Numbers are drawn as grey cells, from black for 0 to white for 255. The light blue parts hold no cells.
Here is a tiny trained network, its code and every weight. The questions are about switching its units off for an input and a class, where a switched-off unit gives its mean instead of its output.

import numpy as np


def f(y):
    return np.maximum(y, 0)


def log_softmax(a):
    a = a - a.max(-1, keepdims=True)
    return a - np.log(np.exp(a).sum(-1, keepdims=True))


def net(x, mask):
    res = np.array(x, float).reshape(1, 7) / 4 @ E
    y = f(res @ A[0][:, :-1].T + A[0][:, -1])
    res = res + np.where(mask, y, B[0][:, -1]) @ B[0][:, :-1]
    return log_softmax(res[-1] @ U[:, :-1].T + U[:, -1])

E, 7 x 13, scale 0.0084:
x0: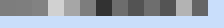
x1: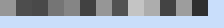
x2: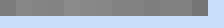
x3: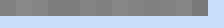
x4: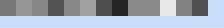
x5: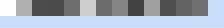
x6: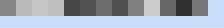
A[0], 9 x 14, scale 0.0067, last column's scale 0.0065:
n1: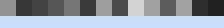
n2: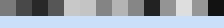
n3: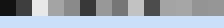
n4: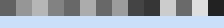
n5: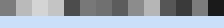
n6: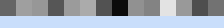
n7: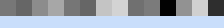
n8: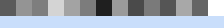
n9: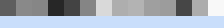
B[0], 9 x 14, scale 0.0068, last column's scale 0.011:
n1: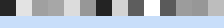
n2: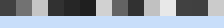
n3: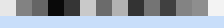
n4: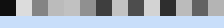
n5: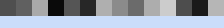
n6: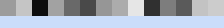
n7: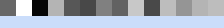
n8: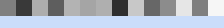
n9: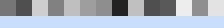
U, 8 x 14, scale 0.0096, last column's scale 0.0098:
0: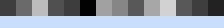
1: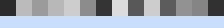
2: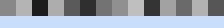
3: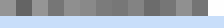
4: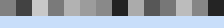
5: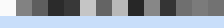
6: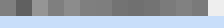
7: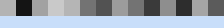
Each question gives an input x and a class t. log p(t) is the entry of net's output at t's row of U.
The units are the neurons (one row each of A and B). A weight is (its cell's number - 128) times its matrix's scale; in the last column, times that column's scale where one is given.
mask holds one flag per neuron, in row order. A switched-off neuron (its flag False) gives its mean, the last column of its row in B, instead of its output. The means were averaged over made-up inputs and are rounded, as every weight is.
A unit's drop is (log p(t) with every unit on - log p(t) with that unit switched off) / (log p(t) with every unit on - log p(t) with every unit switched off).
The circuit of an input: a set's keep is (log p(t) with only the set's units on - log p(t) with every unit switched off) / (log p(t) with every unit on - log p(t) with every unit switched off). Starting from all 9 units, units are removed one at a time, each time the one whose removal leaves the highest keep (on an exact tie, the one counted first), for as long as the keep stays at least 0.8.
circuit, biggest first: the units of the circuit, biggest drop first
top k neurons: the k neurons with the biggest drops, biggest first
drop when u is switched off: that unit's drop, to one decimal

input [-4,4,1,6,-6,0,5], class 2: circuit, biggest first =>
(n7)
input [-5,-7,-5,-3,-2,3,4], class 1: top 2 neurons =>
(n4 n8)
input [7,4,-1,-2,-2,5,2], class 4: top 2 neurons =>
(n8 n3)
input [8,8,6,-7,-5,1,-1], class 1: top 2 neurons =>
(n1 n9)
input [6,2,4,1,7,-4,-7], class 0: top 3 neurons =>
(n2 n9 n7)
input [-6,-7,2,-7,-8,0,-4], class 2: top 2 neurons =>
(n7 n1)
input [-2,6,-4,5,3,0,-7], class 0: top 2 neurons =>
(n2 n4)
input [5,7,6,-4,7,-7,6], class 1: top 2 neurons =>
(n1 n2)
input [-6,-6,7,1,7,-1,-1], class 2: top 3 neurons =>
(n6 n8 n1)
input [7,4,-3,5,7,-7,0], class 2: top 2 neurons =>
(n6 n9)
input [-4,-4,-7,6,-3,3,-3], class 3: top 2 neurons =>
(n3 n8)
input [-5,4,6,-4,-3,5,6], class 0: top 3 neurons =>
(n5 n3 n8)
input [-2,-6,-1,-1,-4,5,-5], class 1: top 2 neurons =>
(n4 n3)
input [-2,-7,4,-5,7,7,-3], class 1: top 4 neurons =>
(n4 n3 n7 n8)
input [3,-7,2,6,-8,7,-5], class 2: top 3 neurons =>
(n7 n3 n1)
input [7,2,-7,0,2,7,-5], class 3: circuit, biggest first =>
(n3)
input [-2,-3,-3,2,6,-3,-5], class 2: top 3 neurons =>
(n6 n8 n5)
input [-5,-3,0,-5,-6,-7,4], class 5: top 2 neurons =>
(n3 n8)
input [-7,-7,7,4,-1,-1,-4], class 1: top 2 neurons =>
(n4 n8)
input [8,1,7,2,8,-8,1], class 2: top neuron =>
(n6)
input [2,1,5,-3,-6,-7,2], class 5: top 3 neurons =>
(n3 n6 n9)
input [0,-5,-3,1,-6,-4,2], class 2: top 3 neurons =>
(n7 n1 n2)
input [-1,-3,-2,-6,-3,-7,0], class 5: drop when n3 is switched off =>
1.1
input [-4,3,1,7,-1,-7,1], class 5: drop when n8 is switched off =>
0.2
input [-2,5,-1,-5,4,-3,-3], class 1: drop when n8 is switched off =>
0.3
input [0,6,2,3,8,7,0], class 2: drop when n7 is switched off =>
0.0
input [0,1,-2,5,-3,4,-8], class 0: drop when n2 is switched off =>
0.7
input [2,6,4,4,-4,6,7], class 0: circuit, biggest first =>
(n5)
